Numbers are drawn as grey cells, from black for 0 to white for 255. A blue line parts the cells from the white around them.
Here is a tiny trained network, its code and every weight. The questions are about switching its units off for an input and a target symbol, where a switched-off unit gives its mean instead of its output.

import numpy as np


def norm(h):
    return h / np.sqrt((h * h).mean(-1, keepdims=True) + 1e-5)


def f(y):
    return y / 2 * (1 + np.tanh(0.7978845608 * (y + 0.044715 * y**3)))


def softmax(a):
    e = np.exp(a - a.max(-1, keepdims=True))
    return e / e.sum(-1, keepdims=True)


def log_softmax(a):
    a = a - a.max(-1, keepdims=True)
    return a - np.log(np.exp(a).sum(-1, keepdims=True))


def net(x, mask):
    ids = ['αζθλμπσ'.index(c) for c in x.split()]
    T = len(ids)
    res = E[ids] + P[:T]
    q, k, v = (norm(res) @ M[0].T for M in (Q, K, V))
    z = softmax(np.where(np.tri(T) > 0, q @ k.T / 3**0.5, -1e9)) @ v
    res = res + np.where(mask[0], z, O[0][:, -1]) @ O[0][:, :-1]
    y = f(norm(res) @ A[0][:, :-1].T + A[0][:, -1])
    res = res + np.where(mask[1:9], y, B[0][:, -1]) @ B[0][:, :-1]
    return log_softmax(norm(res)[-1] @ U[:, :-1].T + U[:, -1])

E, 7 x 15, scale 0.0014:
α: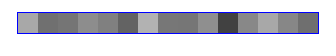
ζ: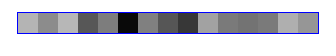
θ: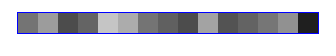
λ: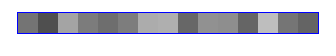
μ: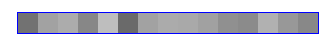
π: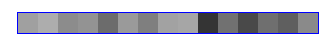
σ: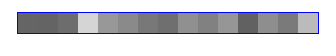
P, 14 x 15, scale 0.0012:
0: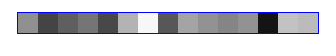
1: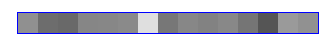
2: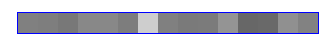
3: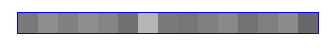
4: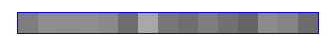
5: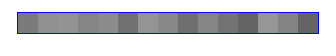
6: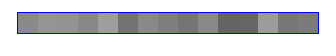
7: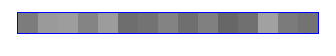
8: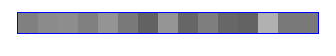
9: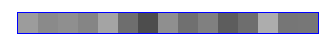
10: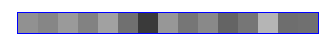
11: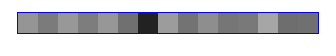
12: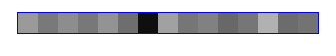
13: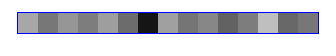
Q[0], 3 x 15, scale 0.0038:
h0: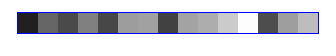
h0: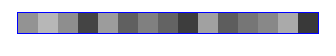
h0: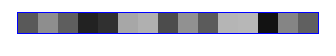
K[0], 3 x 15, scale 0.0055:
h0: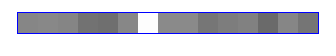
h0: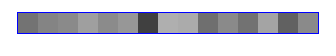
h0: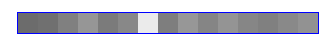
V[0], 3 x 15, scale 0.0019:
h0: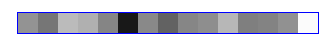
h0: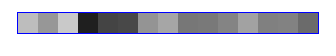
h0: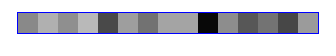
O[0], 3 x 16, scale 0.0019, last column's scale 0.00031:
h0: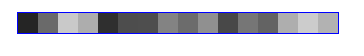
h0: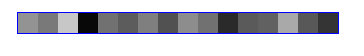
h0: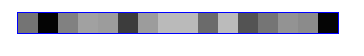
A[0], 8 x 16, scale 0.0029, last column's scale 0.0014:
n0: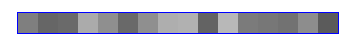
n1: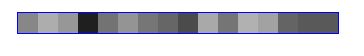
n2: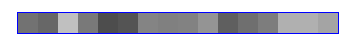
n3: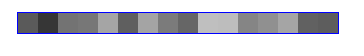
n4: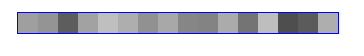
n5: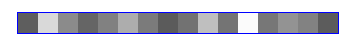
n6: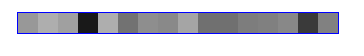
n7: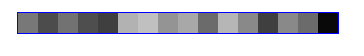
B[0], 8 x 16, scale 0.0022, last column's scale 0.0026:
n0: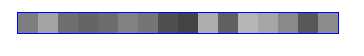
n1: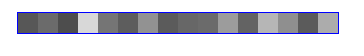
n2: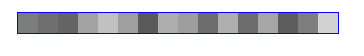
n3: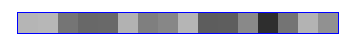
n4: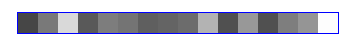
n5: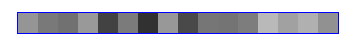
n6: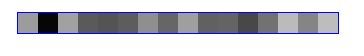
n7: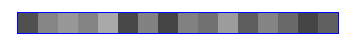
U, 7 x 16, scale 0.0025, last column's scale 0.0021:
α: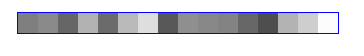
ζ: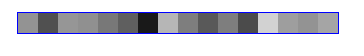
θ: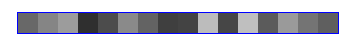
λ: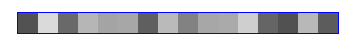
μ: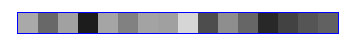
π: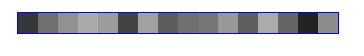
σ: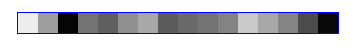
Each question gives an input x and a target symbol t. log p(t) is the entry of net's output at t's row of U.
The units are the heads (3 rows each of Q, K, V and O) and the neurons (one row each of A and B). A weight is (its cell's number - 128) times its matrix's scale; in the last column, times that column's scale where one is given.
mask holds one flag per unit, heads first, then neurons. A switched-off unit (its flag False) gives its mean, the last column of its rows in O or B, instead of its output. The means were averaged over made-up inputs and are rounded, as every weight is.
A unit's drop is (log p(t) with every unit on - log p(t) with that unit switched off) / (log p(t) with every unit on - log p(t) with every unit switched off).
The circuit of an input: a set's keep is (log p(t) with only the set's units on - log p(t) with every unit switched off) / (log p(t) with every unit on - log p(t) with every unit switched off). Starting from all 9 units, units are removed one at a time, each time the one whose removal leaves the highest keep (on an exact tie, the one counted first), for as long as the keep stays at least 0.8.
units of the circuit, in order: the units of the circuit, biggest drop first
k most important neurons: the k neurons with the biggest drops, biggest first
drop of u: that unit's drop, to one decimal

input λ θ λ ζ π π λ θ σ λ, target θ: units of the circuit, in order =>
n4, h0, n2
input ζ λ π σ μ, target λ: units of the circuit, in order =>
h0, n6, n3, n2
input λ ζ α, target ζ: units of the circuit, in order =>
h0, n2, n5, n4
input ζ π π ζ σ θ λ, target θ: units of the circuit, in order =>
n4, h0
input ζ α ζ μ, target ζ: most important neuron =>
n5
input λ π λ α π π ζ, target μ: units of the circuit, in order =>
h0, n3, n5
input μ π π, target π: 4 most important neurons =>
n7, n0, n3, n6
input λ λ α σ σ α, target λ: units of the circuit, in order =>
h0, n6
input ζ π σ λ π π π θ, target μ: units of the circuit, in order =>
h0, n3
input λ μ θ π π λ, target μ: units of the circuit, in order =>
n3, h0
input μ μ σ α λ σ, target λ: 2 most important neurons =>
n6, n1
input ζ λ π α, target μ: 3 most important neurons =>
n1, n3, n5
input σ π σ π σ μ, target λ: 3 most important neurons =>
n6, n3, n0
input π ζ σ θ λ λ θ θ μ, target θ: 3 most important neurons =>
n4, n2, n6
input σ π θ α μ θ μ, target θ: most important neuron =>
n4
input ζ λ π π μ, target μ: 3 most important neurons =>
n3, n1, n5
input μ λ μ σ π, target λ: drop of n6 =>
0.7
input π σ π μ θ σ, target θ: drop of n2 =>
0.2
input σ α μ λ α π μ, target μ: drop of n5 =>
0.2
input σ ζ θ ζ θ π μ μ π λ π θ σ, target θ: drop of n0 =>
0.1
